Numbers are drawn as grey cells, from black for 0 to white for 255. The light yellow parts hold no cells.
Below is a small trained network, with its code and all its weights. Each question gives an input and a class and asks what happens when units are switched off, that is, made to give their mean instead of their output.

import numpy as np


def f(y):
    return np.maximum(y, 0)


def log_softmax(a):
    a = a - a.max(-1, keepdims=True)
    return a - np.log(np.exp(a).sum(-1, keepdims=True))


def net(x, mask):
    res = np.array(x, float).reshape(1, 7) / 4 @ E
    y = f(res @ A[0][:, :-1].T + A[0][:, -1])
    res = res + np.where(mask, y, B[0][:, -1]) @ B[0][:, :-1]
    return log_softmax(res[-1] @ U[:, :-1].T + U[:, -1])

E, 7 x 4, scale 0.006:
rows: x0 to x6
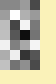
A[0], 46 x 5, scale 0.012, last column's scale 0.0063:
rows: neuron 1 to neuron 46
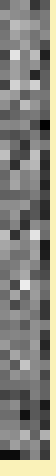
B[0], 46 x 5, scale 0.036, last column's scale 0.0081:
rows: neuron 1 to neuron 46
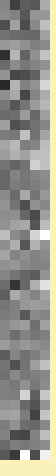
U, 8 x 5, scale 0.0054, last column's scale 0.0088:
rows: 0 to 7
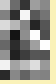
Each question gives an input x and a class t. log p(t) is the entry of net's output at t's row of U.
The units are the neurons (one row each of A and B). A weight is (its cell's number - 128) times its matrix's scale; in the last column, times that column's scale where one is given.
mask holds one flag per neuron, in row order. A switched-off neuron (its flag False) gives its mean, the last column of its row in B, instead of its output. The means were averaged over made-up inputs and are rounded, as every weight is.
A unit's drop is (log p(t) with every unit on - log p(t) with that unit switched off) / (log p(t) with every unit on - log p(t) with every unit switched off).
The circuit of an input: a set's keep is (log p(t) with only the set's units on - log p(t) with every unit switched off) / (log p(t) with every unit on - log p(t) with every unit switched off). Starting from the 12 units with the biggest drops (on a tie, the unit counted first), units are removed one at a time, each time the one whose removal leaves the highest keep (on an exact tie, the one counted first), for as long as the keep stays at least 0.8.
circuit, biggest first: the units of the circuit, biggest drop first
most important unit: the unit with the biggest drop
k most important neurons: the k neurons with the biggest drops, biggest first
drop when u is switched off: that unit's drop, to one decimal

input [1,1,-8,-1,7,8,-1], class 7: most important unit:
neuron 6
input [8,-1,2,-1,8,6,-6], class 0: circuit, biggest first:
[neuron 46; neuron 40]
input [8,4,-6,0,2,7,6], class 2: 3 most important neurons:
[neuron 29; neuron 24; neuron 17]
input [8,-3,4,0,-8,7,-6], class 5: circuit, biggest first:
[neuron 8; neuron 1]
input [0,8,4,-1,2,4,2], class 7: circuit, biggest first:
[neuron 24; neuron 3]
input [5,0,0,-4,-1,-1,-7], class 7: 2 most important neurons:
[neuron 9; neuron 24]
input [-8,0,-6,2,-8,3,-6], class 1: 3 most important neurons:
[neuron 46; neuron 40; neuron 14]
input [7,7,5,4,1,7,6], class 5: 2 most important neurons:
[neuron 24; neuron 8]
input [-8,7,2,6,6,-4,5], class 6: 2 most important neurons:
[neuron 16; neuron 24]
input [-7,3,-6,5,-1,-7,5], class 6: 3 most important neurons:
[neuron 15; neuron 16; neuron 1]
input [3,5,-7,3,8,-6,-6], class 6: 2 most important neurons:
[neuron 24; neuron 16]
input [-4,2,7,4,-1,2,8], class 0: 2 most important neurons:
[neuron 46; neuron 17]
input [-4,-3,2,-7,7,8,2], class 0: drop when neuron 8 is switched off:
-0.1
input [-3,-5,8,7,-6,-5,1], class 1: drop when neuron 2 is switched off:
0.0
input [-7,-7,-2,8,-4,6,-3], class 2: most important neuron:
[neuron 42]
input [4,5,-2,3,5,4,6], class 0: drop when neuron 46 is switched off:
0.1
